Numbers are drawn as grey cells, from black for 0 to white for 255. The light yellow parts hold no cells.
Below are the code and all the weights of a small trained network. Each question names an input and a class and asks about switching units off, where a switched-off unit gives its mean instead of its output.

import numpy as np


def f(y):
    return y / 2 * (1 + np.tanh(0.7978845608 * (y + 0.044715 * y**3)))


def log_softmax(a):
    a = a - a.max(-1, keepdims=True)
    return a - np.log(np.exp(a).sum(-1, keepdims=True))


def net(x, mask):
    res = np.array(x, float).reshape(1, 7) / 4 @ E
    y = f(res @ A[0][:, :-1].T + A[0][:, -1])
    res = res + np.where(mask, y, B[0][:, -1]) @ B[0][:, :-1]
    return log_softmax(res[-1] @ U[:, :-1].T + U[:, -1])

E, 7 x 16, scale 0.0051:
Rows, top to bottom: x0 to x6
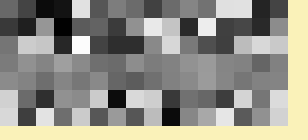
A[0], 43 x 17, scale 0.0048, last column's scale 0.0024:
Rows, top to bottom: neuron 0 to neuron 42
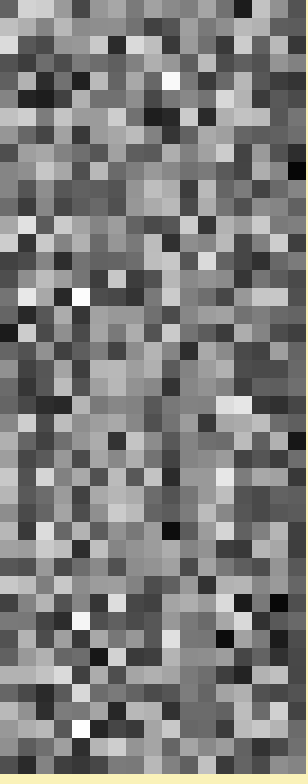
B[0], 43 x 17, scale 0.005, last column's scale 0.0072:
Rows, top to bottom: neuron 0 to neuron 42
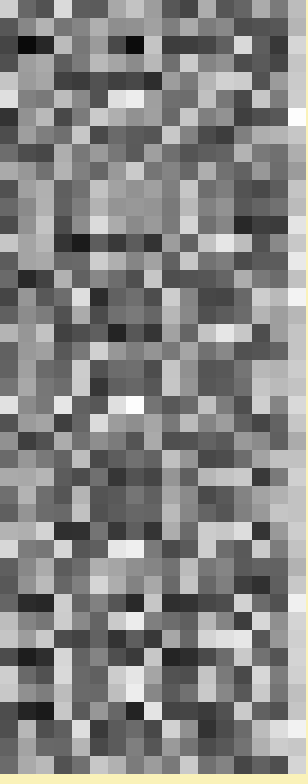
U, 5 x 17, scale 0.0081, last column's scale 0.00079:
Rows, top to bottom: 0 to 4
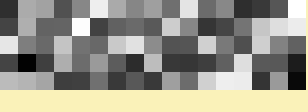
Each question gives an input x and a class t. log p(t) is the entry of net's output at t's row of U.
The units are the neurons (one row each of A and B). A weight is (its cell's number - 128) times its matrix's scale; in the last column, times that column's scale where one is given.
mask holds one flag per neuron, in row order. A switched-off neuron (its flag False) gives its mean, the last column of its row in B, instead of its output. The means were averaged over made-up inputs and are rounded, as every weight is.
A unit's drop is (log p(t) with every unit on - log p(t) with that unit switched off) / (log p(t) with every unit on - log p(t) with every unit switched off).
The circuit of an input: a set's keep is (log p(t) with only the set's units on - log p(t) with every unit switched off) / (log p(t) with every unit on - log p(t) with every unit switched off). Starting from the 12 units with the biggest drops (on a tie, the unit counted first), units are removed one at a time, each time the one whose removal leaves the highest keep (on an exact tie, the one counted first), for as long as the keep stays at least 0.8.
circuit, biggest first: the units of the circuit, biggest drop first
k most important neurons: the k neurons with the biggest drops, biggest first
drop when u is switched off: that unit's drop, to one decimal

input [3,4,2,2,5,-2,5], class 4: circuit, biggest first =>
neuron 29
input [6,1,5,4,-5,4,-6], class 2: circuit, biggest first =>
neuron 34; neuron 22
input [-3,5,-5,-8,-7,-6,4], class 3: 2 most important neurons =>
neuron 33; neuron 36
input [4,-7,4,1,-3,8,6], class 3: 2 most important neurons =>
neuron 2; neuron 39
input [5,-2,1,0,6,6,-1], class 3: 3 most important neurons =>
neuron 2; neuron 39; neuron 37
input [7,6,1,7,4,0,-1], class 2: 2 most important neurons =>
neuron 22; neuron 34
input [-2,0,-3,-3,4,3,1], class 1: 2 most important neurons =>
neuron 33; neuron 36
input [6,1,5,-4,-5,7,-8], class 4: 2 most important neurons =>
neuron 4; neuron 18
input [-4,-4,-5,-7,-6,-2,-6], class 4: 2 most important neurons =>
neuron 35; neuron 18
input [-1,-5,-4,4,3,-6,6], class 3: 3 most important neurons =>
neuron 33; neuron 36; neuron 15
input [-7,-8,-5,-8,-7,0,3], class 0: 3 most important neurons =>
neuron 6; neuron 12; neuron 32
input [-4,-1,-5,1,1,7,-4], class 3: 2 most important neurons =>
neuron 2; neuron 39
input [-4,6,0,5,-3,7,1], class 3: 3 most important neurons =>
neuron 2; neuron 39; neuron 6
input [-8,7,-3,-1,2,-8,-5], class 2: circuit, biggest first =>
neuron 0
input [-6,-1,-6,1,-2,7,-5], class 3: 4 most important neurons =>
neuron 2; neuron 39; neuron 40; neuron 16
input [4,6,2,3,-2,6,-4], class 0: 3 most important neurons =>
neuron 33; neuron 3; neuron 10
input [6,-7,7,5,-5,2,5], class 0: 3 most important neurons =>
neuron 12; neuron 6; neuron 32
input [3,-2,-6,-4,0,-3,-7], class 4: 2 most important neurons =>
neuron 35; neuron 4
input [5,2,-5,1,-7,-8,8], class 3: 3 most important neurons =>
neuron 33; neuron 36; neuron 15
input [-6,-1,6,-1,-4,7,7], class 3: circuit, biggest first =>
neuron 2
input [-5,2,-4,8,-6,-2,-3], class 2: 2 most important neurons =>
neuron 30; neuron 40
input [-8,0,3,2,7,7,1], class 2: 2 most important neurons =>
neuron 37; neuron 30
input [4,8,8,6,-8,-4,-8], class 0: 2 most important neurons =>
neuron 14; neuron 3
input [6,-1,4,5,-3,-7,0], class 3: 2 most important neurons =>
neuron 33; neuron 36
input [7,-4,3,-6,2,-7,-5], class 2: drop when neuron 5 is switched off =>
0.2
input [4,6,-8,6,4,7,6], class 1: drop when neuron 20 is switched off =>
0.1
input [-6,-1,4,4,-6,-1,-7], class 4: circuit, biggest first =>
neuron 35
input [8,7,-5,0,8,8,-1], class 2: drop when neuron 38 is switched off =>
0.5
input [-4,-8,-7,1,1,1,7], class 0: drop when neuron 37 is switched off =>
0.0
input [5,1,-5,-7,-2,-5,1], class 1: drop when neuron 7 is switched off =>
0.1
